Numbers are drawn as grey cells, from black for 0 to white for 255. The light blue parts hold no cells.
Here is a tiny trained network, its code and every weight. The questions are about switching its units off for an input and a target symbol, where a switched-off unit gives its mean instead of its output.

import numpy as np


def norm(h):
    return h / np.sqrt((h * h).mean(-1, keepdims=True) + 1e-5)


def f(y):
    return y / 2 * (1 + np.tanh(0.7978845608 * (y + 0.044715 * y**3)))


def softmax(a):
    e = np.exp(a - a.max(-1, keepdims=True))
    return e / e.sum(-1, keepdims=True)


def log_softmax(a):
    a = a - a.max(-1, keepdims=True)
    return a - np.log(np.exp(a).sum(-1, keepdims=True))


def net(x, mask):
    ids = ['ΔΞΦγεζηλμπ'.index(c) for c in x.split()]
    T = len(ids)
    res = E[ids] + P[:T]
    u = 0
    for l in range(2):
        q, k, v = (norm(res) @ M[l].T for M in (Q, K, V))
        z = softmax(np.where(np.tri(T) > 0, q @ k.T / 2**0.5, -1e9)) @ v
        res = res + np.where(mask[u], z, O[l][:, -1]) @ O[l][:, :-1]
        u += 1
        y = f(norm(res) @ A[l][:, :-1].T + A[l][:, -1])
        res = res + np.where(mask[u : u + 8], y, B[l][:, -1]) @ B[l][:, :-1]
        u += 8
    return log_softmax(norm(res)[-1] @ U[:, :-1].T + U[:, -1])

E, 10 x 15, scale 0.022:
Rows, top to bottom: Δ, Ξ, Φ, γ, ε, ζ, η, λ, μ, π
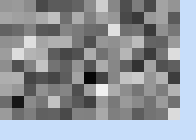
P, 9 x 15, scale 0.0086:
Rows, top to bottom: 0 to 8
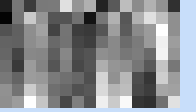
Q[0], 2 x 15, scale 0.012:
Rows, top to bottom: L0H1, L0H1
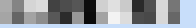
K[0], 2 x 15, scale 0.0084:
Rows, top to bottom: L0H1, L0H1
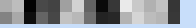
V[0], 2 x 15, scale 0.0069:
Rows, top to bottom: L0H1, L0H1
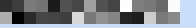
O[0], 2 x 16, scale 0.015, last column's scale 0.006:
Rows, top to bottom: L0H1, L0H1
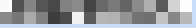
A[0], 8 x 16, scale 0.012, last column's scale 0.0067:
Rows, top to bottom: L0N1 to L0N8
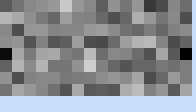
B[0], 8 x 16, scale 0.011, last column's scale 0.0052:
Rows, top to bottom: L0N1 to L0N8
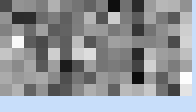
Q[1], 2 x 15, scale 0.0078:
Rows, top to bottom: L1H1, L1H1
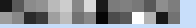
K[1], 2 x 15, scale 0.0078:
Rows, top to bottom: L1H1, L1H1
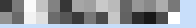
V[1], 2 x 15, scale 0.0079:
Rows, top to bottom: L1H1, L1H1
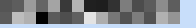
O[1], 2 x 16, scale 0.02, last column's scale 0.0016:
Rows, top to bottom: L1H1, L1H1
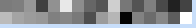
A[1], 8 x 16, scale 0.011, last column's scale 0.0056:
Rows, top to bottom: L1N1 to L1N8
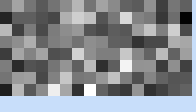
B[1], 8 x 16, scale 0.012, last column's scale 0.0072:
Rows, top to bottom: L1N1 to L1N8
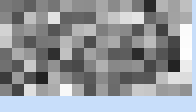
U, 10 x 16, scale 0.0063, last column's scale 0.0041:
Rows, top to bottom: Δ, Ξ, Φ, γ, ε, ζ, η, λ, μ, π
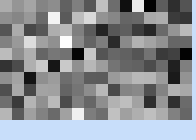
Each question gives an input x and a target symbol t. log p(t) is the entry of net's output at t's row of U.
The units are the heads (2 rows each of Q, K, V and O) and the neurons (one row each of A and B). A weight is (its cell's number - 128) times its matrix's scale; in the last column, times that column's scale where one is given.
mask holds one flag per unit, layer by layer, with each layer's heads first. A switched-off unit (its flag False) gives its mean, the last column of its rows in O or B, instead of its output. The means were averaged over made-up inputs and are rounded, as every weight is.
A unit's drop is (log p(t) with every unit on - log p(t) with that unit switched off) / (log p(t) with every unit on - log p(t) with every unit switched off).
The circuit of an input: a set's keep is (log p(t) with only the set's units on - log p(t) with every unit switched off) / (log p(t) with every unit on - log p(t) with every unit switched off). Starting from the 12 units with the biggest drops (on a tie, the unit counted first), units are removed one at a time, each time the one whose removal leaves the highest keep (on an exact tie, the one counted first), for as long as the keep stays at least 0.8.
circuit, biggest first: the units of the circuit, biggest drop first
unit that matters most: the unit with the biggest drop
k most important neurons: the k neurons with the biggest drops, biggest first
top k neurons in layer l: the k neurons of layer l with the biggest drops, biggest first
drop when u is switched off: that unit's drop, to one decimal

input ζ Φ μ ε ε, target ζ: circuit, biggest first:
(L0H1 L1N5)
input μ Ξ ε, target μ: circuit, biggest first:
(L1H1 L1N2)
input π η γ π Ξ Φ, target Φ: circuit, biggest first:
(L1N7 L1H1)
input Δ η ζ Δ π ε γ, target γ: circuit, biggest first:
(L0H1 L0N1 L1N6 L1N7)
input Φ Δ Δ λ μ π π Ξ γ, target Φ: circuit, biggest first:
(L1H1 L1N7 L0N1)
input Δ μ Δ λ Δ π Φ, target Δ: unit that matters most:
L0N7
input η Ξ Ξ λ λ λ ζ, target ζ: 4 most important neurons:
(L0N8 L0N3 L1N7 L0N5)
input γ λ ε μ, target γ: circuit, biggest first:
(L0H1 L1N8)
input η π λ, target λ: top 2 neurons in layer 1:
(L1N4 L1N5)
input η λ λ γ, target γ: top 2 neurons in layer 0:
(L0N8 L0N4)
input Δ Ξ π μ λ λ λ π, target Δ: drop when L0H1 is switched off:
0.2
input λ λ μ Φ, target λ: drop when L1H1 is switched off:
1.0
